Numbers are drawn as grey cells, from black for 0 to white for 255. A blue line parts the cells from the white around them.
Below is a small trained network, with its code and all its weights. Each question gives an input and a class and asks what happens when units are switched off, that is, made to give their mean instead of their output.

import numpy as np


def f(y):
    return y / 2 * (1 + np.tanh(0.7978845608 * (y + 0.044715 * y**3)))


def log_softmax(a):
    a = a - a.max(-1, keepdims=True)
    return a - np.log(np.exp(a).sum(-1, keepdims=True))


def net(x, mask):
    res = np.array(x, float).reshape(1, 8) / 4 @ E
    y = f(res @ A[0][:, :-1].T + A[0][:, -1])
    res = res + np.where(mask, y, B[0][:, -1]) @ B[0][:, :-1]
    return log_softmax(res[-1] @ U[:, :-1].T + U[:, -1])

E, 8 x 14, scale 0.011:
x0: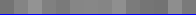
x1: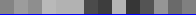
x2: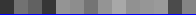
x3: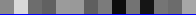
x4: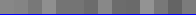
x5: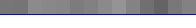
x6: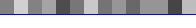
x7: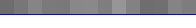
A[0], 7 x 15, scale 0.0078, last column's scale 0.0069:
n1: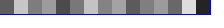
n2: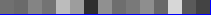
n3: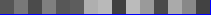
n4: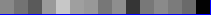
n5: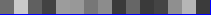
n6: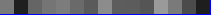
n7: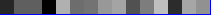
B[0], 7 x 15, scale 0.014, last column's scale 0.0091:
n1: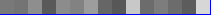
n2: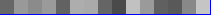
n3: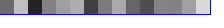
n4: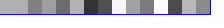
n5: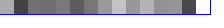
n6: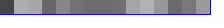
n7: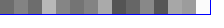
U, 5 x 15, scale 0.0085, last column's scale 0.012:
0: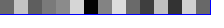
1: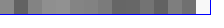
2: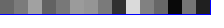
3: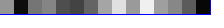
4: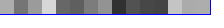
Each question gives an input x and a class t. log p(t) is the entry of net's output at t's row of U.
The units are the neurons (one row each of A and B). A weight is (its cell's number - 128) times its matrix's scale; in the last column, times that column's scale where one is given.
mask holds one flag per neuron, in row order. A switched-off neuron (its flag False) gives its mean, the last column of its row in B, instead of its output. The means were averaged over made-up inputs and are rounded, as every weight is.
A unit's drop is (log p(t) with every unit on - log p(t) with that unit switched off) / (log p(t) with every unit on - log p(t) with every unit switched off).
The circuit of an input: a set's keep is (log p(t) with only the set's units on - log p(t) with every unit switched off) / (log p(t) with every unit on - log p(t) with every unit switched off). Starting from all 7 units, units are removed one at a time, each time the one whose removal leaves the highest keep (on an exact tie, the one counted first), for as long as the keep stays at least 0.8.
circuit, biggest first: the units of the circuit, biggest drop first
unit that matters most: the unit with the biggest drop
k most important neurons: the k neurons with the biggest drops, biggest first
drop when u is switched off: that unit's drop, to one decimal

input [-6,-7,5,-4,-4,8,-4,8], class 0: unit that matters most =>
n3
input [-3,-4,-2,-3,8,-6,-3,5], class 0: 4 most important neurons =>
n5, n3, n7, n1
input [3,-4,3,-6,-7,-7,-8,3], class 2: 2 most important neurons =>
n2, n5
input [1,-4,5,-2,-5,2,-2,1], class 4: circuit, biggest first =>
n7, n5
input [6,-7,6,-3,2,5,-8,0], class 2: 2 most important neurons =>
n2, n6
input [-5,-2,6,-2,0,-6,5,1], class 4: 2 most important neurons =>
n7, n5
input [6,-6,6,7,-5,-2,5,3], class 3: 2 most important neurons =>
n5, n2
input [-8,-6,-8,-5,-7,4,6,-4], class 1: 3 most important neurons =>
n7, n5, n1
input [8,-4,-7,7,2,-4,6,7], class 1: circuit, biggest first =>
n5, n1
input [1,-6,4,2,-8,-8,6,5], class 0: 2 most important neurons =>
n3, n2
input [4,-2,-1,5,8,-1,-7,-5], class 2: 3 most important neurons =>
n2, n6, n7
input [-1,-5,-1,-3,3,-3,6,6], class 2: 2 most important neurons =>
n1, n5
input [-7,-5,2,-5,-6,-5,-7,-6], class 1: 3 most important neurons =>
n5, n1, n3
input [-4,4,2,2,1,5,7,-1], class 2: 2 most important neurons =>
n1, n3
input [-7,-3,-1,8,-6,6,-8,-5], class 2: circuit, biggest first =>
n2
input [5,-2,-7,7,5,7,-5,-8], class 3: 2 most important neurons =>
n5, n7
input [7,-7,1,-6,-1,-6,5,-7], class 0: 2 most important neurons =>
n3, n5
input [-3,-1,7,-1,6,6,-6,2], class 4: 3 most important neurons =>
n7, n1, n5
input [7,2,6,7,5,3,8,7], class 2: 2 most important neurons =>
n1, n3
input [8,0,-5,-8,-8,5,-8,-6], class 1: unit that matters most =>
n5
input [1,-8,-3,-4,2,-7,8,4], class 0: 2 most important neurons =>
n3, n2
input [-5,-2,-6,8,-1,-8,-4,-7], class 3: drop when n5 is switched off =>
0.9
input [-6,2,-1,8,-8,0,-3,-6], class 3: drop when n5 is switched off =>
0.8
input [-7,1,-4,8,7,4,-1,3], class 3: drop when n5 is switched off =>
0.7
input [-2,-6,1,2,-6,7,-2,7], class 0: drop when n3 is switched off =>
0.7
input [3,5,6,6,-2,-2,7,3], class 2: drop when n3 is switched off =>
0.1
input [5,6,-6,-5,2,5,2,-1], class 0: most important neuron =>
n5
